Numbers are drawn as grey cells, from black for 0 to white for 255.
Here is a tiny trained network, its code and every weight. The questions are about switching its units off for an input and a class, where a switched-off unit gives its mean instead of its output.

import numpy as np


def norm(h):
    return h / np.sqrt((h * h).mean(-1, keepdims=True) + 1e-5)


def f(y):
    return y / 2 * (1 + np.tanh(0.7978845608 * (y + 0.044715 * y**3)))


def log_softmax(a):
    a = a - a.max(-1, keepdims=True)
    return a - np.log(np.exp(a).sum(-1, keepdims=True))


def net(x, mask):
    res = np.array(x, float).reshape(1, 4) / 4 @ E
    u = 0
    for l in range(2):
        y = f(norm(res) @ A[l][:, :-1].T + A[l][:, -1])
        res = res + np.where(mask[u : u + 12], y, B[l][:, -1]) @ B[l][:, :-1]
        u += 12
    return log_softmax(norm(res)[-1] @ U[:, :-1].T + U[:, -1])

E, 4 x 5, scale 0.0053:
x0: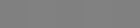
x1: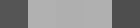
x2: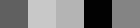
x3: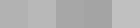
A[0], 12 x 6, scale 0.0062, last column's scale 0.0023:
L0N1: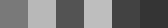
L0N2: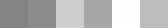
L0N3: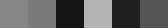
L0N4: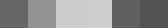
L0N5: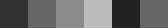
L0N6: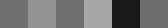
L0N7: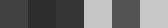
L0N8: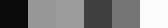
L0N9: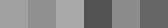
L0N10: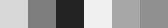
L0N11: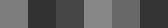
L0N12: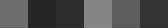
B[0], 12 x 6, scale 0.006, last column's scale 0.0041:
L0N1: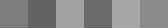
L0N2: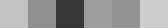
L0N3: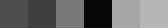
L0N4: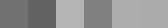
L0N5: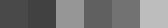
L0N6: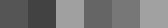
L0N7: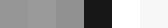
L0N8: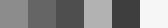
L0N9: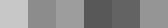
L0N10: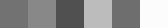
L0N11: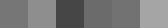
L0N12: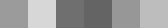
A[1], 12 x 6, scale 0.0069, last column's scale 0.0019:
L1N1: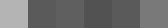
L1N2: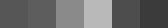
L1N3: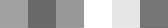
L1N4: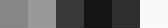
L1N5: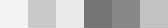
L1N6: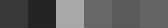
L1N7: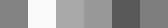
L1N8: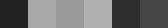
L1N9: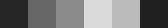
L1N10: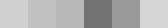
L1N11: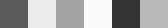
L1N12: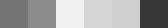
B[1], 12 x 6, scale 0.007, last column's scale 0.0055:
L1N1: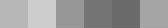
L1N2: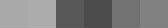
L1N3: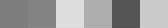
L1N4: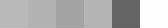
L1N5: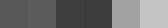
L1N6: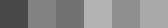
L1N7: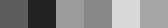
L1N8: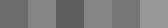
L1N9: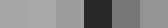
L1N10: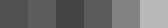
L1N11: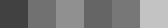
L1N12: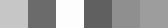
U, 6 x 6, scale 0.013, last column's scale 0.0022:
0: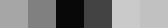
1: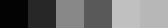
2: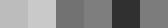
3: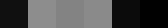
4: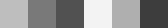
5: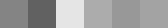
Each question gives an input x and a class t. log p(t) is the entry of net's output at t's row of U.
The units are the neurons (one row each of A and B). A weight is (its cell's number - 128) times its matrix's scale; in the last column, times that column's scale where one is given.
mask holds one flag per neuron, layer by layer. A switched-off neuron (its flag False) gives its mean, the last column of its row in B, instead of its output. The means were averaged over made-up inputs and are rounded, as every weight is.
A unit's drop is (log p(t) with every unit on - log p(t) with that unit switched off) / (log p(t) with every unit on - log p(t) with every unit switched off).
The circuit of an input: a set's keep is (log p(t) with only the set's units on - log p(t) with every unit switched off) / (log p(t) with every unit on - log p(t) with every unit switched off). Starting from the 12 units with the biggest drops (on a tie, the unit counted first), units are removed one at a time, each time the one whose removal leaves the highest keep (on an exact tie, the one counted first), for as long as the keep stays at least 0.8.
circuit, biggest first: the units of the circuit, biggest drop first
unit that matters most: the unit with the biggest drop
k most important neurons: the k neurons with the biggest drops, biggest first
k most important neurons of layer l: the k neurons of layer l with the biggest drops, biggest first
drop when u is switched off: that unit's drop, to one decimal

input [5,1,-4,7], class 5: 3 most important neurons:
[L1N3, L0N8, L1N12]
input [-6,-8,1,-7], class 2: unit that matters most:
L1N4
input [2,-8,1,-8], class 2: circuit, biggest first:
[L1N4, L1N5, L1N1]
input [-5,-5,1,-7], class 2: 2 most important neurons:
[L1N4, L1N5]
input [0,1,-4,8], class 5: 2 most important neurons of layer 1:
[L1N3, L1N12]
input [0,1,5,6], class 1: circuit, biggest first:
[L1N7, L1N10]
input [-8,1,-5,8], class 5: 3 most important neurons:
[L1N3, L0N8, L1N12]
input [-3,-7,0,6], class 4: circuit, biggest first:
[L0N7, L0N3]
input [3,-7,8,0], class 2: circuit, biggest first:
[L0N7, L1N4]
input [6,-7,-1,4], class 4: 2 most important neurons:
[L0N7, L1N3]
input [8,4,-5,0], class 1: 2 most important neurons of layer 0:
[L0N3, L0N5]
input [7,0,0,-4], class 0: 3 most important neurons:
[L0N7, L0N12, L1N3]
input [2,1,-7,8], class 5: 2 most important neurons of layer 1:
[L1N3, L1N12]
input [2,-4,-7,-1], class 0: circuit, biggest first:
[L0N7]
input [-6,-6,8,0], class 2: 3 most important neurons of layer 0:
[L0N7, L0N8, L0N12]
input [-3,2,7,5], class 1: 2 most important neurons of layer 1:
[L1N7, L1N11]
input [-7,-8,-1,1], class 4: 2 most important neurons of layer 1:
[L1N5, L1N9]
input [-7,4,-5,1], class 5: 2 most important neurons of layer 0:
[L0N10, L0N4]
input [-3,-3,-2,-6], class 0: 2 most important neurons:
[L0N7, L0N12]
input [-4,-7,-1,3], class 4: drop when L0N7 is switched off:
0.2
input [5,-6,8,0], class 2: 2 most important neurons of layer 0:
[L0N7, L0N8]
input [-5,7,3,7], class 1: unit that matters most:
L1N5
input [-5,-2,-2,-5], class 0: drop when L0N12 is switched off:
0.2
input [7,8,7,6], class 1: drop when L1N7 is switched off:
0.1
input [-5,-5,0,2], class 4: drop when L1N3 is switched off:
0.1
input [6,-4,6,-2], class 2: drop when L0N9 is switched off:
0.0
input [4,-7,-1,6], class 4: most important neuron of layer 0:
[L0N7]
